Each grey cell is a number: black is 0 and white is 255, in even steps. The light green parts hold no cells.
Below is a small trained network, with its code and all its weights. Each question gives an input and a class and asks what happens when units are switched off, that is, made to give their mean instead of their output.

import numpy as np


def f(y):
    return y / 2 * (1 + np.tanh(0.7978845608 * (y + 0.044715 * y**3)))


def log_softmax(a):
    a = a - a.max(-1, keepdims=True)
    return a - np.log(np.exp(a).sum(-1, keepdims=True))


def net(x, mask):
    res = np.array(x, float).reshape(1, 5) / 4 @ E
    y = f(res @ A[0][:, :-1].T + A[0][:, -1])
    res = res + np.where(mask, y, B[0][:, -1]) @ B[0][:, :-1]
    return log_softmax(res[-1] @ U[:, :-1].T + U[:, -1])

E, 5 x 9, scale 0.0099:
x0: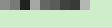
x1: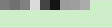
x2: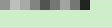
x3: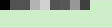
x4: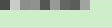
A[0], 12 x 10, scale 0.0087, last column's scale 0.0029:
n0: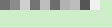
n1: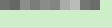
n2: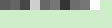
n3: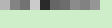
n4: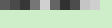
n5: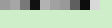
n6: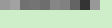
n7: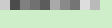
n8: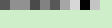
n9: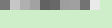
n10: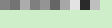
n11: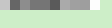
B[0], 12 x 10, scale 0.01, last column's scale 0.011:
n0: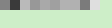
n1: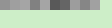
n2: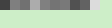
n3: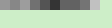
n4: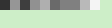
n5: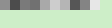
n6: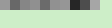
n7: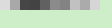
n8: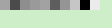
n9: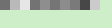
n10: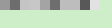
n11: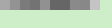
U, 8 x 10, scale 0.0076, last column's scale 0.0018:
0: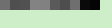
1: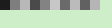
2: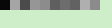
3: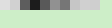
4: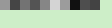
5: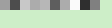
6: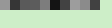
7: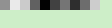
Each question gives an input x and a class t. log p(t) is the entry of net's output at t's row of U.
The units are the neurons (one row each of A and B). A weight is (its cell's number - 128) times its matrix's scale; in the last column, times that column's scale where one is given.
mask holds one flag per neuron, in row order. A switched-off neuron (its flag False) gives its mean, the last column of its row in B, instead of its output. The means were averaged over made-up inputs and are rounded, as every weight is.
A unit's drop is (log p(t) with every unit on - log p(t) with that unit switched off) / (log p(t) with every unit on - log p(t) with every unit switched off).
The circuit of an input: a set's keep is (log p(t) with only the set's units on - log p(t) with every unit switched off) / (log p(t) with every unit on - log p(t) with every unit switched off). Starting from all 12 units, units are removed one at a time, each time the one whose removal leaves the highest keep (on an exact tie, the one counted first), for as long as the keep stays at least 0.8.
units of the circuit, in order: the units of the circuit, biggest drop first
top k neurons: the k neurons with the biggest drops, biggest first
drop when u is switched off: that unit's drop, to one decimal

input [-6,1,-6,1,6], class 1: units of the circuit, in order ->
n8, n10
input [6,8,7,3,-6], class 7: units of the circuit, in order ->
n3, n0
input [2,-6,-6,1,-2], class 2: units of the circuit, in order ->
n4
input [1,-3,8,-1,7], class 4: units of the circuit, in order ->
n5, n6
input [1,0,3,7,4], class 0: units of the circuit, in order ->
n2, n10
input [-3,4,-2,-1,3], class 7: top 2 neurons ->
n8, n10
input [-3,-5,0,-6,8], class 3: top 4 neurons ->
n7, n2, n8, n0
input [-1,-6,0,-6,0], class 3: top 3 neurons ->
n7, n2, n8
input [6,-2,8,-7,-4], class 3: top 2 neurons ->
n7, n2
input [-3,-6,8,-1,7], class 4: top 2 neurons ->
n5, n6
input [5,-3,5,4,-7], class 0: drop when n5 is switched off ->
-0.1
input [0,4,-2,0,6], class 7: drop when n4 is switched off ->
0.2
